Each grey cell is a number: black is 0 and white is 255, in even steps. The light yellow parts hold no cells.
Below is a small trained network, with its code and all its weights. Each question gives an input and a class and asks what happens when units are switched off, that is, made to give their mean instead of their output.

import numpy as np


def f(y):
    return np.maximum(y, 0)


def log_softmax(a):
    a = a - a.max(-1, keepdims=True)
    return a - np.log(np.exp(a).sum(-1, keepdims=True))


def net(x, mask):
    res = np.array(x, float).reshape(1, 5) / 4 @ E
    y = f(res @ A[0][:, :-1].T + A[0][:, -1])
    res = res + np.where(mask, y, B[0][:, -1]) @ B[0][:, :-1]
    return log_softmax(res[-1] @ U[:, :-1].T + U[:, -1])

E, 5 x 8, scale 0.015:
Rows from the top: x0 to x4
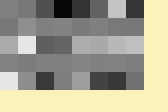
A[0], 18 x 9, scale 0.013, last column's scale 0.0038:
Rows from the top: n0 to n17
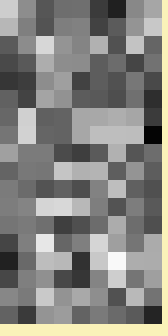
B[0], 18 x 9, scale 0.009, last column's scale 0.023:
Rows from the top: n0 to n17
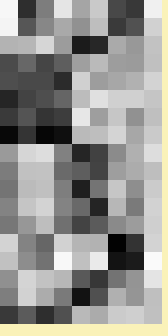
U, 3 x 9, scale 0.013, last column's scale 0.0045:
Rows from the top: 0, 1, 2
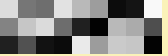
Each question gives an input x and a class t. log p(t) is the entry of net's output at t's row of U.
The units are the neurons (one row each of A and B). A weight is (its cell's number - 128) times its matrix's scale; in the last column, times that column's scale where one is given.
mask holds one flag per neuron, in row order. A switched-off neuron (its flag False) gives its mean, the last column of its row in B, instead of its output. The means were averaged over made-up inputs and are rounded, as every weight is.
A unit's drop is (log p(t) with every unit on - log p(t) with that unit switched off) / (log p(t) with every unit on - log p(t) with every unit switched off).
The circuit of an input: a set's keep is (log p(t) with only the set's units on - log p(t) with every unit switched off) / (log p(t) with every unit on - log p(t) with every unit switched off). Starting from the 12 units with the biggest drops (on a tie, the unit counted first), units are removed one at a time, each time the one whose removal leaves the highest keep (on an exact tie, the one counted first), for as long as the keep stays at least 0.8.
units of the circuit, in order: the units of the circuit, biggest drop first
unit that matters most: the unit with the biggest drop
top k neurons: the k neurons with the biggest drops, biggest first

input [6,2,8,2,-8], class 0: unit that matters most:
n14
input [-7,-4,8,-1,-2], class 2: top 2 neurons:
[n7, n6]
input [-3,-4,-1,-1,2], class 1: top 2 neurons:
[n14, n13]
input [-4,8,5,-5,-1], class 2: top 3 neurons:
[n7, n6, n8]
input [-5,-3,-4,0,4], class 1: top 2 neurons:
[n14, n11]
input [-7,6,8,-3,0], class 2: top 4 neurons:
[n7, n6, n8, n15]
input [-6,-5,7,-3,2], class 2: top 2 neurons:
[n7, n6]
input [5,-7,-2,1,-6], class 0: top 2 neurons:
[n14, n13]
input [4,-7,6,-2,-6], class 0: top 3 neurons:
[n14, n13, n15]
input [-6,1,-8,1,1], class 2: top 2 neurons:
[n5, n4]
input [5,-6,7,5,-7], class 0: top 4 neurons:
[n14, n13, n15, n4]
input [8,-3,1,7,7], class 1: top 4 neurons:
[n8, n14, n10, n13]
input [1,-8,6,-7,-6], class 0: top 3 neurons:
[n14, n13, n4]
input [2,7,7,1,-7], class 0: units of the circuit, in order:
[n14]
